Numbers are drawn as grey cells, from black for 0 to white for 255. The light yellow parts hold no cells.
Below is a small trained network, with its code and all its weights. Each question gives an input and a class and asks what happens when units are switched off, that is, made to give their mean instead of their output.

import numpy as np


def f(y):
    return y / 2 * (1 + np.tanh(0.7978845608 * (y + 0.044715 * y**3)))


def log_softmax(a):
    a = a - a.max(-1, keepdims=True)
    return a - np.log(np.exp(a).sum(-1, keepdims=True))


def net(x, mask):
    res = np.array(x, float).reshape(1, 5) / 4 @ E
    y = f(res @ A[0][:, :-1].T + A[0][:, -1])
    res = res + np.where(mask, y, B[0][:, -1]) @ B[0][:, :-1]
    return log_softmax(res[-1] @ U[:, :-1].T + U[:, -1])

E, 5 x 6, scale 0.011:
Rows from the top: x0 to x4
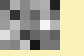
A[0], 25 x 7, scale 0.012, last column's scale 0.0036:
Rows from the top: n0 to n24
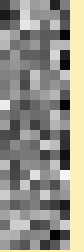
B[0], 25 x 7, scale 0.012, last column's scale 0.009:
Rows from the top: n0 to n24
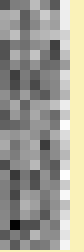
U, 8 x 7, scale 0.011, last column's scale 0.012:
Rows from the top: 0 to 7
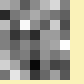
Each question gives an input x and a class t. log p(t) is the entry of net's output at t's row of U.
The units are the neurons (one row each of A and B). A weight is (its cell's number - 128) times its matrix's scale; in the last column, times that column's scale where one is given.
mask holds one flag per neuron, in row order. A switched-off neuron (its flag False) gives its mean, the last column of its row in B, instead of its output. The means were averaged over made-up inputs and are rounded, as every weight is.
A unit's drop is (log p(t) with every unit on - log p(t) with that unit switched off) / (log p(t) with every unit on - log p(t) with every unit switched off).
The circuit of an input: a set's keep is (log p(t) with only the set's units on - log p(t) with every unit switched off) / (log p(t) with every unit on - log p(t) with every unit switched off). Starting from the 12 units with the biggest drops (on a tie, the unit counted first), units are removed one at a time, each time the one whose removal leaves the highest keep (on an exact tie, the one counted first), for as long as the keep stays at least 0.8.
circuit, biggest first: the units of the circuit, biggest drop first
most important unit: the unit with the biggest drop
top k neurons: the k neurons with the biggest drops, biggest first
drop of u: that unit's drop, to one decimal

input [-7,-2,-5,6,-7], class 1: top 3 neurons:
(n4, n5, n16)
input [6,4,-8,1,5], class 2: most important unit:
n20
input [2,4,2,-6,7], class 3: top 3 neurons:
(n22, n18, n3)
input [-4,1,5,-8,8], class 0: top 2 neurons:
(n1, n2)
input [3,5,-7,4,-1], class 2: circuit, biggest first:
(n20, n24)
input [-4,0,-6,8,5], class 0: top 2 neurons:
(n3, n10)
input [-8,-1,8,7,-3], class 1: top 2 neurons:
(n4, n16)
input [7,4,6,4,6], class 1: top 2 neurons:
(n23, n0)
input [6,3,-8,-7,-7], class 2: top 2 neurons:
(n13, n20)
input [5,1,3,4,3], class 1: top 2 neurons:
(n23, n1)
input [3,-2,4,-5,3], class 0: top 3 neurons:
(n1, n2, n17)
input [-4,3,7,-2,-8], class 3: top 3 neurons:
(n17, n8, n13)
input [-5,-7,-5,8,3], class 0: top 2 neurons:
(n3, n10)
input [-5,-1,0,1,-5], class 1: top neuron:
(n22)
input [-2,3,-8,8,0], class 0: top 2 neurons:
(n10, n3)
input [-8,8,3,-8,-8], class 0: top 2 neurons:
(n1, n2)
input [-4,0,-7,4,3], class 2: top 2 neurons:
(n20, n24)
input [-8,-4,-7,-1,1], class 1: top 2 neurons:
(n5, n4)
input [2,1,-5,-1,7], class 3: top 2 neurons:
(n22, n18)
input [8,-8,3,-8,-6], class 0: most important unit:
n2
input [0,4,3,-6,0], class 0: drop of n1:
0.3
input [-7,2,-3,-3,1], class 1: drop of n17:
0.0
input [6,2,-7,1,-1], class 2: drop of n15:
0.1
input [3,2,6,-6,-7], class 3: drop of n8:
0.2
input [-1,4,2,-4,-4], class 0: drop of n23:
-0.2
